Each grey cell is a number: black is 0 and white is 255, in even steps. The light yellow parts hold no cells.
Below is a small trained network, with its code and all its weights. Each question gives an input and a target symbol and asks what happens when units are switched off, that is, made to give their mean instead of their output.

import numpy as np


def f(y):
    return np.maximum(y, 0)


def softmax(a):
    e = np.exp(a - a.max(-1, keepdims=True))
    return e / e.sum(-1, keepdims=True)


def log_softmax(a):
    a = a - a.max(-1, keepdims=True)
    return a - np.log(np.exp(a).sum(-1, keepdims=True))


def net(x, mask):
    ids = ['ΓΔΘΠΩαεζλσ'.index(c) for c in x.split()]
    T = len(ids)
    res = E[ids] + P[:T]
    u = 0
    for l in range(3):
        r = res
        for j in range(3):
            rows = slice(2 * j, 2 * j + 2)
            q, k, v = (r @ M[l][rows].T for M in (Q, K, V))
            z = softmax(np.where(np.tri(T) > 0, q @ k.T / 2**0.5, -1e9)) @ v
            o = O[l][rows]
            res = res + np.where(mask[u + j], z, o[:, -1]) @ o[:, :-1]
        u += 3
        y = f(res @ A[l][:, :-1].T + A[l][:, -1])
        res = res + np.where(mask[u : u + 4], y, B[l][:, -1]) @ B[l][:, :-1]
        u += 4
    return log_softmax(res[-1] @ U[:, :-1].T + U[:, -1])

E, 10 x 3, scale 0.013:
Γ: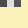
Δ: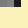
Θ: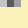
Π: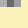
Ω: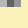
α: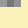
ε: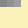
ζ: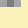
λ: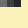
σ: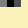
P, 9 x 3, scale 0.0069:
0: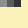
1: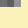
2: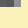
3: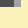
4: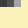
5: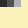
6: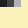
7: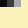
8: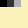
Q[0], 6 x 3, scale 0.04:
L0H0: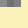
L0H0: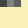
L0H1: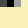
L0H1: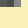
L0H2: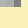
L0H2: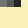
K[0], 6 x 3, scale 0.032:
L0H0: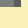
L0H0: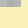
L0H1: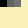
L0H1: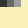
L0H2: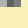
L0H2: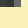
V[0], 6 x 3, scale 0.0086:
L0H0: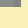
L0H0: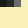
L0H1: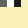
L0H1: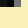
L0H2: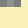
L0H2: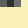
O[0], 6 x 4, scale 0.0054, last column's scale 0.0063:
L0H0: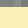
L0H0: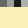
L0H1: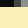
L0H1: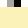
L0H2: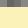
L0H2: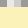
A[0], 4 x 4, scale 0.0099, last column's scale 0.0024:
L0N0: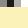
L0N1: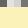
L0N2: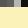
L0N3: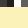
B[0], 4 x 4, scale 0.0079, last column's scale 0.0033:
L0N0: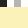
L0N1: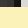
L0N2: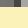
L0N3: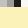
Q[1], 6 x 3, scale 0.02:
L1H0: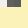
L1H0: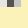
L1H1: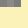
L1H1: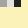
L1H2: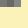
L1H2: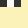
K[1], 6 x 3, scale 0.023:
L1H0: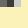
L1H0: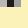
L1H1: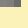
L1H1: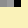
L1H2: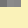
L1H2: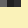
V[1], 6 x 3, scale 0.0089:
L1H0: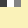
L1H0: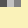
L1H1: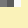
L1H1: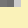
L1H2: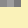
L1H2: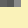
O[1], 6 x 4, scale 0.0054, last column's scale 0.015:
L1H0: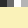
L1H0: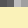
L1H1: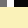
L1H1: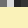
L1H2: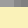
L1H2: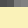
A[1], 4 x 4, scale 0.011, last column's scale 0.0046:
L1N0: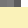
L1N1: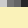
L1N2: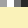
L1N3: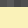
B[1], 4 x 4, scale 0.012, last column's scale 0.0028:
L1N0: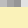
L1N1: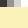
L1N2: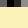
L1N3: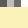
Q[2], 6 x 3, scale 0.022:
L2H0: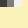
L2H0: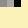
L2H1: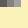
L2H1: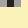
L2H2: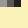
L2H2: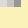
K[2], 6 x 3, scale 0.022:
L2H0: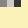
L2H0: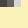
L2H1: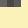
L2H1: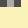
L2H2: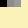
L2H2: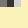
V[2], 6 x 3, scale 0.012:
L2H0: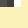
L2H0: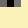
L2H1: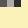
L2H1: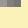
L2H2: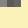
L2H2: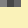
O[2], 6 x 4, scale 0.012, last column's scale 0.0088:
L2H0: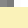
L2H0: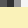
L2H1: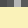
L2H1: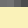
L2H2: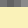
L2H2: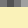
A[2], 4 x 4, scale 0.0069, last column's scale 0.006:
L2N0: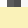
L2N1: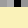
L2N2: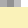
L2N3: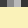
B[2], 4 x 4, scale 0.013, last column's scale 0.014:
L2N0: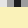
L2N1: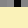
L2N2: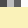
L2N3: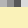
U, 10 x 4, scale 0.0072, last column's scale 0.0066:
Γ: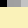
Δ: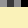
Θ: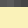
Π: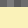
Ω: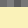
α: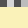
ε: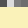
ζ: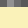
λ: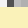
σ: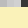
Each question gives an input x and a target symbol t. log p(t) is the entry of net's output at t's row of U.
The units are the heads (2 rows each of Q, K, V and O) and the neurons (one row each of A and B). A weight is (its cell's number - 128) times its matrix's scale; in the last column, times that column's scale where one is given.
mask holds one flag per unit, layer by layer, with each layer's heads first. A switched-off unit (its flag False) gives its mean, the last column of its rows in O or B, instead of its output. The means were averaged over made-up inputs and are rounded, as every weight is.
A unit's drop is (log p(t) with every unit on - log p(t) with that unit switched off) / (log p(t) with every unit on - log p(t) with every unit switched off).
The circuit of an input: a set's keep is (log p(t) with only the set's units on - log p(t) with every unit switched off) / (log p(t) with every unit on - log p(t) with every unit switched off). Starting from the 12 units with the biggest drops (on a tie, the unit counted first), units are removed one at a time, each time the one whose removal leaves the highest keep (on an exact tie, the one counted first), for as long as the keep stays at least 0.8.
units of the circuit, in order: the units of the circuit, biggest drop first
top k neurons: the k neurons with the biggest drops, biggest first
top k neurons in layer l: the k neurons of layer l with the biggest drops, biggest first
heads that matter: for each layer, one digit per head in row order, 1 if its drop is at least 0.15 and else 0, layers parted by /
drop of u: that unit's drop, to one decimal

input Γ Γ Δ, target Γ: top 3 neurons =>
(L1N3 L2N0 L0N3)
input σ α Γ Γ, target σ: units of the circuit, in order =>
(L1N1 L0H1 L2H0)
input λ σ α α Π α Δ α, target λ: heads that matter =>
110 / 010 / 010
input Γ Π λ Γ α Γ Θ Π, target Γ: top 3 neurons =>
(L0N3 L2N0 L1N3)
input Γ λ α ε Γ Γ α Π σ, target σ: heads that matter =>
011 / 000 / 000
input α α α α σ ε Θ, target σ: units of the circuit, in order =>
(L0H1 L1N1)
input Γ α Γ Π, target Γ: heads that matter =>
010 / 000 / 000
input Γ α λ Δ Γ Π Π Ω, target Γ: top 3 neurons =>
(L0N3 L2N0 L1N3)
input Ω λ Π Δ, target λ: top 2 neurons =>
(L1N2 L2N2)
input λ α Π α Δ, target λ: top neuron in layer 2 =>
(L2N0)
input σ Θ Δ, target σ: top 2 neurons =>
(L1N1 L2N2)
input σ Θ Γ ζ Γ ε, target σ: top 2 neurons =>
(L1N1 L2N3)
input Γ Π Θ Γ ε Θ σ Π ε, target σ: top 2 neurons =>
(L0N1 L2N3)
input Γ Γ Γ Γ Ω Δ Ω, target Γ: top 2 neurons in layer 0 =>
(L0N3 L0N0)
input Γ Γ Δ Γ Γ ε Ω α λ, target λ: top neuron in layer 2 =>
(L2N3)
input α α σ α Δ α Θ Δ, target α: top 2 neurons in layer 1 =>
(L1N1 L1N0)
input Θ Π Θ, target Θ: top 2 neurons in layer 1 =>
(L1N2 L1N1)
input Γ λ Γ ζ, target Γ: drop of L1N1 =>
-0.1
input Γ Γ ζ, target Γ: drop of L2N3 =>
-0.1
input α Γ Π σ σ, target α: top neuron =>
(L0N3)
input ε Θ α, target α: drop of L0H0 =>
-0.1
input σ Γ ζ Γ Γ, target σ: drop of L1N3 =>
0.0
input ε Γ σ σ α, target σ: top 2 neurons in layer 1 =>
(L1N1 L1N3)
